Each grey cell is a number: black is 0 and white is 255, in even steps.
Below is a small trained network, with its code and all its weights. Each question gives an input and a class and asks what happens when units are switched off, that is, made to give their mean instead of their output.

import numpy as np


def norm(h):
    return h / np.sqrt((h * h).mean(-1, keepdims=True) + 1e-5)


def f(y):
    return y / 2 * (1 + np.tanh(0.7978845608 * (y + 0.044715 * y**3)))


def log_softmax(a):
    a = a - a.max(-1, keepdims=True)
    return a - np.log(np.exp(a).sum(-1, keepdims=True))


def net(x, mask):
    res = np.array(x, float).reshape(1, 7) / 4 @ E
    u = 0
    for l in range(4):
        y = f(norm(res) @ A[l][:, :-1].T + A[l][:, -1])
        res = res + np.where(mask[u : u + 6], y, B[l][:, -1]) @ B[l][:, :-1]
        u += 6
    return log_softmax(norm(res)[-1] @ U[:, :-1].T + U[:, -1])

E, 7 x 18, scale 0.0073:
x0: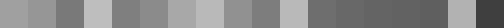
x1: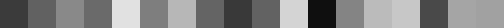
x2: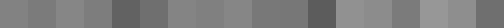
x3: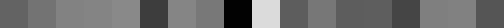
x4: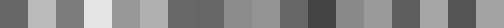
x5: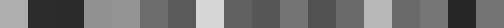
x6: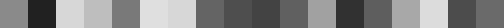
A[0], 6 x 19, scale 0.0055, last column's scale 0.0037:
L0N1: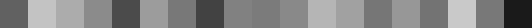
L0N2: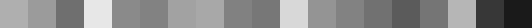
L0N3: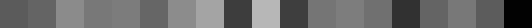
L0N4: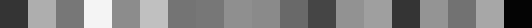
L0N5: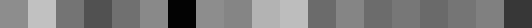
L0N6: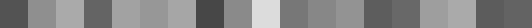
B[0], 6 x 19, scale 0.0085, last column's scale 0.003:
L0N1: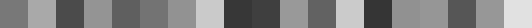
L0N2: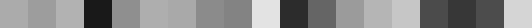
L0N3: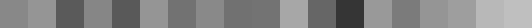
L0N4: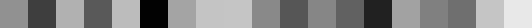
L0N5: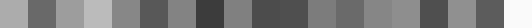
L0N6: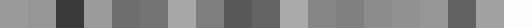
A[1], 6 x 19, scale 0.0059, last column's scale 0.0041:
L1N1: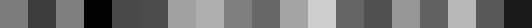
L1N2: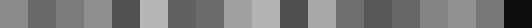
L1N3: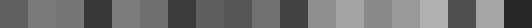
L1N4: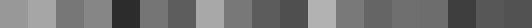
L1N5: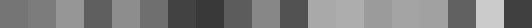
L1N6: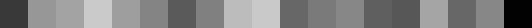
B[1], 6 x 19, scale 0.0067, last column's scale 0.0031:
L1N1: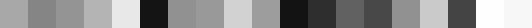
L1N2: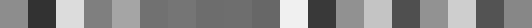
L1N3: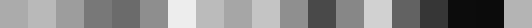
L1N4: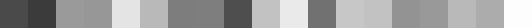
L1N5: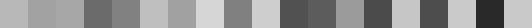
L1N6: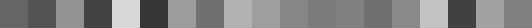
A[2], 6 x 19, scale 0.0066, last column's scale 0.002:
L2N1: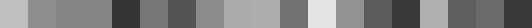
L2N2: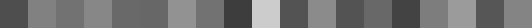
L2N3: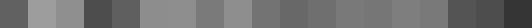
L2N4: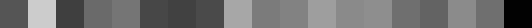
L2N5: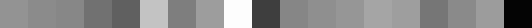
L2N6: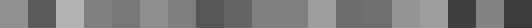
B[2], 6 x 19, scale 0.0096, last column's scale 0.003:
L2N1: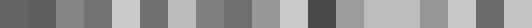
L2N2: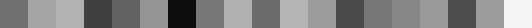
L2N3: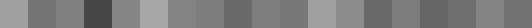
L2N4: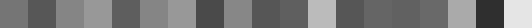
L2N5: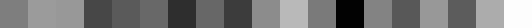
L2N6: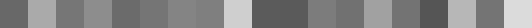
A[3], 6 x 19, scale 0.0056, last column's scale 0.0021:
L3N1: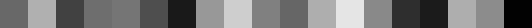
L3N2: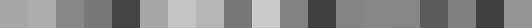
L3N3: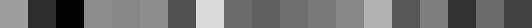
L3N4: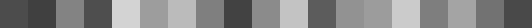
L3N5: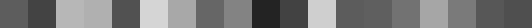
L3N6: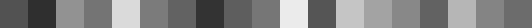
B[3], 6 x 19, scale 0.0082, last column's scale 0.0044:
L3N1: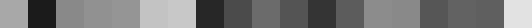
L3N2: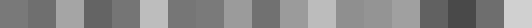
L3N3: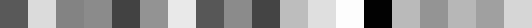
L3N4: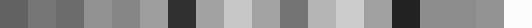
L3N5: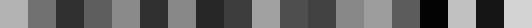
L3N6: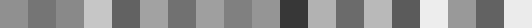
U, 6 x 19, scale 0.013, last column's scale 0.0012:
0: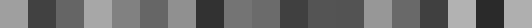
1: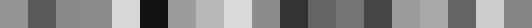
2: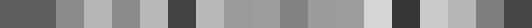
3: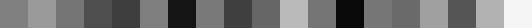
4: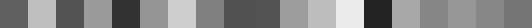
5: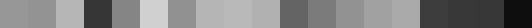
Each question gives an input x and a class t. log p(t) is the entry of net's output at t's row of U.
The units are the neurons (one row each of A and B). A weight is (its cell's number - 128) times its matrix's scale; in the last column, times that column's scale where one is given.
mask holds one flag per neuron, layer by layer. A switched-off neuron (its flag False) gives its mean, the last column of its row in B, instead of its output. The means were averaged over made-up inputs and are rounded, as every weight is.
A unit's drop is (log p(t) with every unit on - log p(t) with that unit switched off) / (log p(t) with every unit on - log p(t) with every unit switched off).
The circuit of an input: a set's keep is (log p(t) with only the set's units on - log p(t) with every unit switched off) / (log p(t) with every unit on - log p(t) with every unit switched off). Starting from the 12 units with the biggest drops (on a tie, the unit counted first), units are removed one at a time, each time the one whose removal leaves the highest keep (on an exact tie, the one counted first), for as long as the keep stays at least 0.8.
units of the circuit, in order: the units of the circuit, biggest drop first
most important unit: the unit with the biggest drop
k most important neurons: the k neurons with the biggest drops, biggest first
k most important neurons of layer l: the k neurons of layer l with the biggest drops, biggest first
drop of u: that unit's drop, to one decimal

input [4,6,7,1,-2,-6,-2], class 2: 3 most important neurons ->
L3N4; L3N6; L3N3
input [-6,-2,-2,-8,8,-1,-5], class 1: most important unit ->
L0N4
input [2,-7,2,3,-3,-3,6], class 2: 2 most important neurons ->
L2N1; L0N5
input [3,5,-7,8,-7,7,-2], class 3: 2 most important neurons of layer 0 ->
L0N3; L0N4
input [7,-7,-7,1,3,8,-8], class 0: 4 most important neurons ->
L3N1; L0N5; L0N1; L0N6
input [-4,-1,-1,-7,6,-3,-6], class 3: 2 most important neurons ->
L2N5; L1N1
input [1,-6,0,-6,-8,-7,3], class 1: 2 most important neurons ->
L1N1; L3N3
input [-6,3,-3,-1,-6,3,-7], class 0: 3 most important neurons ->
L3N1; L0N4; L0N5
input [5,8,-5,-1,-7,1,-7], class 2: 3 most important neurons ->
L3N4; L3N6; L0N4
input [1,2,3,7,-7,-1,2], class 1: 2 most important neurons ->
L1N1; L2N5
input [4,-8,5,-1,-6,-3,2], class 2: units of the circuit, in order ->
L2N1; L3N4
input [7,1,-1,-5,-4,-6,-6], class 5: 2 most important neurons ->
L0N2; L3N2
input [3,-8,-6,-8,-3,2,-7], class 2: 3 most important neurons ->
L2N1; L1N4; L3N6
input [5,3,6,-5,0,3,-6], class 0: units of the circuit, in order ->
L3N1
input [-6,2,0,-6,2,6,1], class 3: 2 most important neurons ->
L2N5; L0N2
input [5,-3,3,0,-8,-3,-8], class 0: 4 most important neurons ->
L3N1; L0N4; L0N5; L2N4
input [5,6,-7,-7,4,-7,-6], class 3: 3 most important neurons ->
L2N5; L1N4; L3N3
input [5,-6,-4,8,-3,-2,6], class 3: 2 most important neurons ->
L2N2; L0N3
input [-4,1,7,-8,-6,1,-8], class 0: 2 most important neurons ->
L3N1; L2N4
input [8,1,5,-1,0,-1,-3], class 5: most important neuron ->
L0N2
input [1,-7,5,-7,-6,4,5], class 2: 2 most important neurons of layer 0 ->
L0N4; L0N3
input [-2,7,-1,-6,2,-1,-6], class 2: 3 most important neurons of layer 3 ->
L3N6; L3N5; L3N4
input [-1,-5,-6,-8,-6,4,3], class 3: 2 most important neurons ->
L2N5; L0N4
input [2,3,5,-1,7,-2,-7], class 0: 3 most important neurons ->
L3N1; L1N1; L2N4
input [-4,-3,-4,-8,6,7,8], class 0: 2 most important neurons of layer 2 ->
L2N6; L2N2
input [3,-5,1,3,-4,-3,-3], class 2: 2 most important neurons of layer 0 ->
L0N4; L0N6
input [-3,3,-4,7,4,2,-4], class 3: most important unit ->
L2N2
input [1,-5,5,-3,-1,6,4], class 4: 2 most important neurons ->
L3N3; L1N4
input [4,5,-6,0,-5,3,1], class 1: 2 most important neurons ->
L1N1; L1N4
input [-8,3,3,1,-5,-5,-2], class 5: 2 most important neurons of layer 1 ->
L1N3; L1N5
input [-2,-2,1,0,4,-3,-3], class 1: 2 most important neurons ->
L0N4; L3N3
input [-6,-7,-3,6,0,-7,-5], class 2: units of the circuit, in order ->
L2N1; L3N6
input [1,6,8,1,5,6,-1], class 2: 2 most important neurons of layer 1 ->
L1N1; L1N3
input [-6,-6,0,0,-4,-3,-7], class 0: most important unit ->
L0N5
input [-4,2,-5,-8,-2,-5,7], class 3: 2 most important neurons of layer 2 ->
L2N5; L2N4
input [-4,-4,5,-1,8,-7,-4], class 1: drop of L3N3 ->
0.2
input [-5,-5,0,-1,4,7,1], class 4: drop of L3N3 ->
1.2
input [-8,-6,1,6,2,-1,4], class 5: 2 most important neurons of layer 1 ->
L1N3; L1N5
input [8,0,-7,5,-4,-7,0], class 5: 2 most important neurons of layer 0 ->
L0N2; L0N4
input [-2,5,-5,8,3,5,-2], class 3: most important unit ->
L2N2
